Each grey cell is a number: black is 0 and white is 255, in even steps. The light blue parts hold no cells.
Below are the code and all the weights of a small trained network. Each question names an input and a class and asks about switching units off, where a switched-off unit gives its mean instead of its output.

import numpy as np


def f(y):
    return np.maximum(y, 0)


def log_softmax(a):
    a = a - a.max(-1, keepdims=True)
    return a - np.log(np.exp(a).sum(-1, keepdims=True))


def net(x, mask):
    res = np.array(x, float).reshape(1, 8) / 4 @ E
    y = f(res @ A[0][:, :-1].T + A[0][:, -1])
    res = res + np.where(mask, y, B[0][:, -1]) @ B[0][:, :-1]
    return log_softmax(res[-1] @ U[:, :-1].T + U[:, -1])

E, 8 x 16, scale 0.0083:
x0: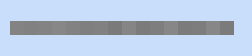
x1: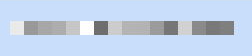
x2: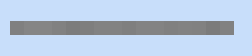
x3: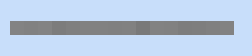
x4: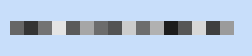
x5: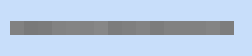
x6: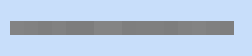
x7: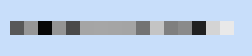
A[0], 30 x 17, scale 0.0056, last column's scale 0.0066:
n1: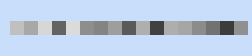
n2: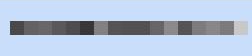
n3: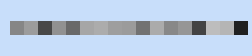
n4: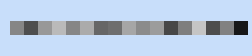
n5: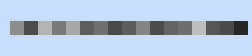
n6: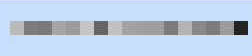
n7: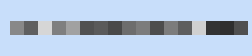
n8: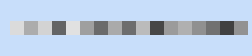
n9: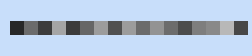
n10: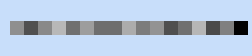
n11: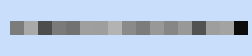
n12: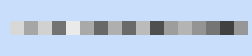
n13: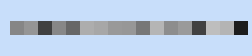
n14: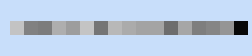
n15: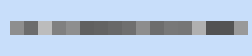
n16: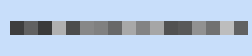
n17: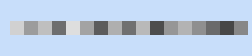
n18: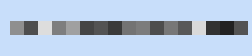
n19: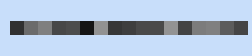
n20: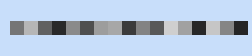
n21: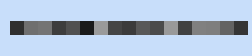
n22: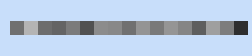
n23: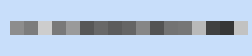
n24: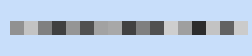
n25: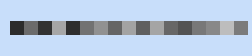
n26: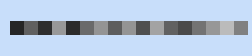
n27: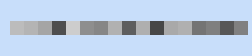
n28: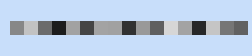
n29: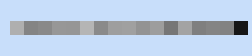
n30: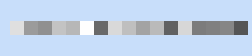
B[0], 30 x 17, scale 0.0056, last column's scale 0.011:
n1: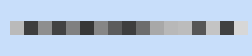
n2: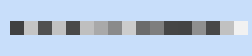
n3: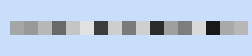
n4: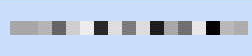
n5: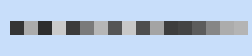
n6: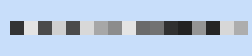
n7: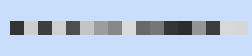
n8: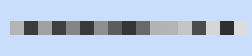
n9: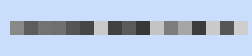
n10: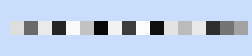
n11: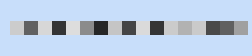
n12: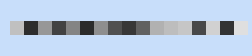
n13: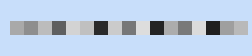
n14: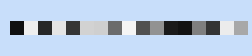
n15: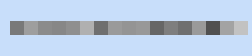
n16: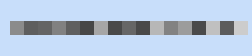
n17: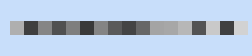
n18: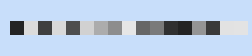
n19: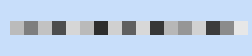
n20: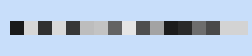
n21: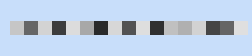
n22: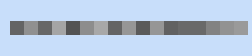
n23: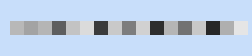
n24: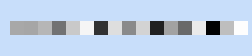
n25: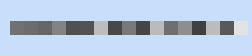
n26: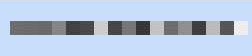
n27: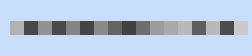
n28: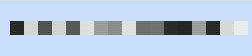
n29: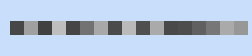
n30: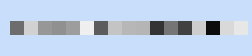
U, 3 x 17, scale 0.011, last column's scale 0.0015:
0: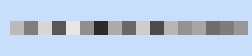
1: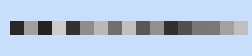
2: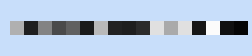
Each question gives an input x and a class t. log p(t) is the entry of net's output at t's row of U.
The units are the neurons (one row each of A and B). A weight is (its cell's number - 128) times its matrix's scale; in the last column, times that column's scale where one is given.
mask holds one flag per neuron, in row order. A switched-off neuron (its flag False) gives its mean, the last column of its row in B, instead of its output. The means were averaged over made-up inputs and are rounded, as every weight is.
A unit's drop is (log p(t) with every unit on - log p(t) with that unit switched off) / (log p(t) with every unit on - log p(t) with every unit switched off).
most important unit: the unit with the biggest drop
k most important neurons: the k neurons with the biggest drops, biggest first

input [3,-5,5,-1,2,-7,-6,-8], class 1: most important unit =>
n18
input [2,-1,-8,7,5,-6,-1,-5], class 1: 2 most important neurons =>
(n18; n7)
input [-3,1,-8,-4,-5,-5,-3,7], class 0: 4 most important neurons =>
(n11; n13; n24; n3)
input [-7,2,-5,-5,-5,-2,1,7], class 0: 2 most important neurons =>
(n11; n13)
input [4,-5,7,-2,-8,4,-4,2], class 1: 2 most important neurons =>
(n20; n28)
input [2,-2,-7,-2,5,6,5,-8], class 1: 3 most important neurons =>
(n18; n7; n5)
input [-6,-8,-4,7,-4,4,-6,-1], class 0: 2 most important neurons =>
(n21; n19)
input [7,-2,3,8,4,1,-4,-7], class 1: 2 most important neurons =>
(n18; n7)
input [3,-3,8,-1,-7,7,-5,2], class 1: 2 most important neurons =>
(n20; n28)
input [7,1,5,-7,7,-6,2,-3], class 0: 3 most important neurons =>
(n10; n4; n20)
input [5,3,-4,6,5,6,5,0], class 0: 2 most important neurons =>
(n10; n20)
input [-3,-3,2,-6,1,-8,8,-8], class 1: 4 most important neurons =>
(n18; n7; n5; n24)
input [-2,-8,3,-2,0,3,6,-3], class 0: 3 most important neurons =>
(n21; n19; n20)
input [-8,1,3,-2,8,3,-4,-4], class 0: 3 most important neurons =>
(n10; n4; n20)
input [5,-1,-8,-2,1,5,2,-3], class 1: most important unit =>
n24
